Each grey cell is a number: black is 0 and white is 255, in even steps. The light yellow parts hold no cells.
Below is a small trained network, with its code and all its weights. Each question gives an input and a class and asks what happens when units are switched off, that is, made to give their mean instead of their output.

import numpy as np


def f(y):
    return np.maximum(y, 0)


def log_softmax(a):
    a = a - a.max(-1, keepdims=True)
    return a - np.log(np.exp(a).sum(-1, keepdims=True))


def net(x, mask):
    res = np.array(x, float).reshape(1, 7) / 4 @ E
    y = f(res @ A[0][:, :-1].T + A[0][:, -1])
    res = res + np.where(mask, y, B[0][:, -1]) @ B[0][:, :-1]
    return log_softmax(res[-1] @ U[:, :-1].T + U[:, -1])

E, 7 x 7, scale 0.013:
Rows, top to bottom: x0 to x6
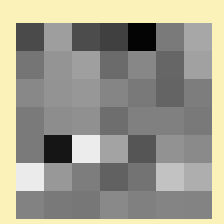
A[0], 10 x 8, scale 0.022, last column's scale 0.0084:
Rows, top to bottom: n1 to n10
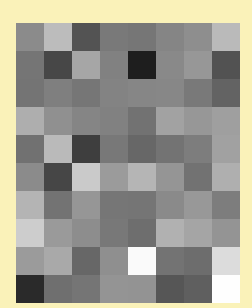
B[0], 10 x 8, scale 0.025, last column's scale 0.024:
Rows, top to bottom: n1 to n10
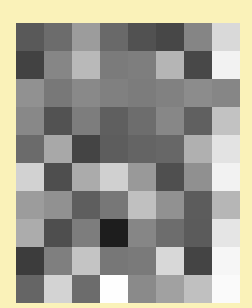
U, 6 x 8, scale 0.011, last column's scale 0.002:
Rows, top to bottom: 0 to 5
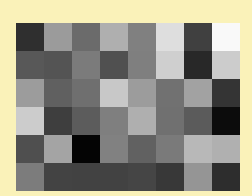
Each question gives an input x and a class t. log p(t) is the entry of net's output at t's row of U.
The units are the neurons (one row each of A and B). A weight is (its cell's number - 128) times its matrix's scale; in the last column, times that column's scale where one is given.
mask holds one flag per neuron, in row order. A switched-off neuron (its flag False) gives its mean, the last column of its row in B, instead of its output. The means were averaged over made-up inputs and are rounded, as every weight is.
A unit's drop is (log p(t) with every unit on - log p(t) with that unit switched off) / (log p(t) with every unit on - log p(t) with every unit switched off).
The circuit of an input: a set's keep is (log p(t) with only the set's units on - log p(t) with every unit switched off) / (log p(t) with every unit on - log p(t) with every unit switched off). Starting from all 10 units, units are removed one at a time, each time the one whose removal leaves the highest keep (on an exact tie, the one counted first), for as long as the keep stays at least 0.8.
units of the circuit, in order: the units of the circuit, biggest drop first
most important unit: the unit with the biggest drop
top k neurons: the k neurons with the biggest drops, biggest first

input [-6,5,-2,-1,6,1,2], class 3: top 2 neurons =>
n10; n6
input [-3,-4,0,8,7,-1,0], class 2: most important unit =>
n6
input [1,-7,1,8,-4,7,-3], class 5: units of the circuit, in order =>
n2; n1
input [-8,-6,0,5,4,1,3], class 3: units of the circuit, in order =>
n6; n10
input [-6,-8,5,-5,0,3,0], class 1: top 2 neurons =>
n9; n10
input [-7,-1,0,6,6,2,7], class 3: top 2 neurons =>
n6; n10
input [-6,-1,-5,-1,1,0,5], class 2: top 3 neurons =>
n6; n2; n8
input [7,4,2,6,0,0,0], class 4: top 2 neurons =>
n9; n5
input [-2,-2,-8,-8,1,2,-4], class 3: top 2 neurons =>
n2; n10
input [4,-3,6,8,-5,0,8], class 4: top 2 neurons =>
n8; n5
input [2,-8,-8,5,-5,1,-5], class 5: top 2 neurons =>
n10; n1
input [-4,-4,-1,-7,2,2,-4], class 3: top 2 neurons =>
n6; n10
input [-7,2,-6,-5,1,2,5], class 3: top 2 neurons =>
n6; n2
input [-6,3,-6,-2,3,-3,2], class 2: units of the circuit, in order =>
n6
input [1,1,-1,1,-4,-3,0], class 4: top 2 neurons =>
n2; n5
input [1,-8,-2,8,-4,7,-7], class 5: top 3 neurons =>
n2; n1; n5
